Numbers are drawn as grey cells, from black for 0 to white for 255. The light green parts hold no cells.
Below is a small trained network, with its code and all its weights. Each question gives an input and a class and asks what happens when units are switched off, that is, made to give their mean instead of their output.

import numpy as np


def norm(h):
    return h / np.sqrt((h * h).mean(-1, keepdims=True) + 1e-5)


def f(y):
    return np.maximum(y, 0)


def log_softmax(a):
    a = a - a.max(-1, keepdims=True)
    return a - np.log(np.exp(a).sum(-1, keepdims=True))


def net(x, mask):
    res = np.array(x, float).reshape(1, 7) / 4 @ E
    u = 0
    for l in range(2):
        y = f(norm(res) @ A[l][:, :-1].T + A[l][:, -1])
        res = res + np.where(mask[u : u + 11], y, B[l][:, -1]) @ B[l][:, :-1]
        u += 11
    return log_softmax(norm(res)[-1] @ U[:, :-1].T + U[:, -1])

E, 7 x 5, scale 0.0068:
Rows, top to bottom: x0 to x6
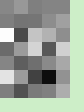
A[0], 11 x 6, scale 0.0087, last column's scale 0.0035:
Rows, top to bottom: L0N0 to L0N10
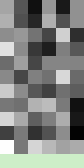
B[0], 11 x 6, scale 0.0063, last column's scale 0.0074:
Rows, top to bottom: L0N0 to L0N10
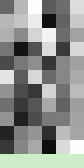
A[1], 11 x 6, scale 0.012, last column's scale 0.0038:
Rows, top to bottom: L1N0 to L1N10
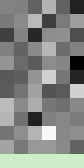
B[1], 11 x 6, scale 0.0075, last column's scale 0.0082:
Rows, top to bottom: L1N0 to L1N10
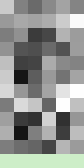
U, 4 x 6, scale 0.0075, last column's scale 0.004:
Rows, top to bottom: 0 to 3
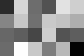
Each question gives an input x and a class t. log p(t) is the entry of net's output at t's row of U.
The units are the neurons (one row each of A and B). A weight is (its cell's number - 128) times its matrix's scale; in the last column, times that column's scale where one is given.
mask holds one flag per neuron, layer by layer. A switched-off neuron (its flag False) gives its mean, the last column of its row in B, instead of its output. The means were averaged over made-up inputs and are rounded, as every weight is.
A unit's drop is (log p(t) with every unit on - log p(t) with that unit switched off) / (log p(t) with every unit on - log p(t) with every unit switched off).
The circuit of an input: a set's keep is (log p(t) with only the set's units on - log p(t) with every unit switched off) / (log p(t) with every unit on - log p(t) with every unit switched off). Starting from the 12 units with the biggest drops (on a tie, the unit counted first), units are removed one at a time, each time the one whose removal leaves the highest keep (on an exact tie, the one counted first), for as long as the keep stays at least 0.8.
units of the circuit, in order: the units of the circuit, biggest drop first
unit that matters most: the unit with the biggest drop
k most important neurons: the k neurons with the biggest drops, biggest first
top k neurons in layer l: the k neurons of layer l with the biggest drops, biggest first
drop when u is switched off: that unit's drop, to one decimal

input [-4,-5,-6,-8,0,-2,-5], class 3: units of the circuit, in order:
(L0N0)
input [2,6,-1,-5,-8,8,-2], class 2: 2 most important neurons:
(L0N3 L0N6)
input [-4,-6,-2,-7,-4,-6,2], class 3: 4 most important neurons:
(L0N0 L0N1 L0N3 L0N6)
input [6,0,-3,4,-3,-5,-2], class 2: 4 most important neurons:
(L0N10 L0N1 L1N9 L0N0)
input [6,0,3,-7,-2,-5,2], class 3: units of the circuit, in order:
(L0N1 L0N0)
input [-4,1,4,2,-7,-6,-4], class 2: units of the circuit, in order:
(L0N1 L1N9)
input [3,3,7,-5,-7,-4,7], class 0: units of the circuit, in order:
(L0N10 L0N3)
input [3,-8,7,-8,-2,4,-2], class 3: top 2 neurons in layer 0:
(L0N0 L0N1)
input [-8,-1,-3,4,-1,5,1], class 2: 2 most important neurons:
(L0N3 L0N10)
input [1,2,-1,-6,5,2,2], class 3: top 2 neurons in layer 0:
(L0N1 L0N0)
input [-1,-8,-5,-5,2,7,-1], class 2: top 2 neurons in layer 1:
(L1N7 L1N8)
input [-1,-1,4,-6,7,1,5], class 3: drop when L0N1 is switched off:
0.2
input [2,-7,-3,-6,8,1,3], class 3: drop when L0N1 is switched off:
0.2
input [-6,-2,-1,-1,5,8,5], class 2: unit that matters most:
L0N3
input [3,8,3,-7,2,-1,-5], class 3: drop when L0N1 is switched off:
0.1
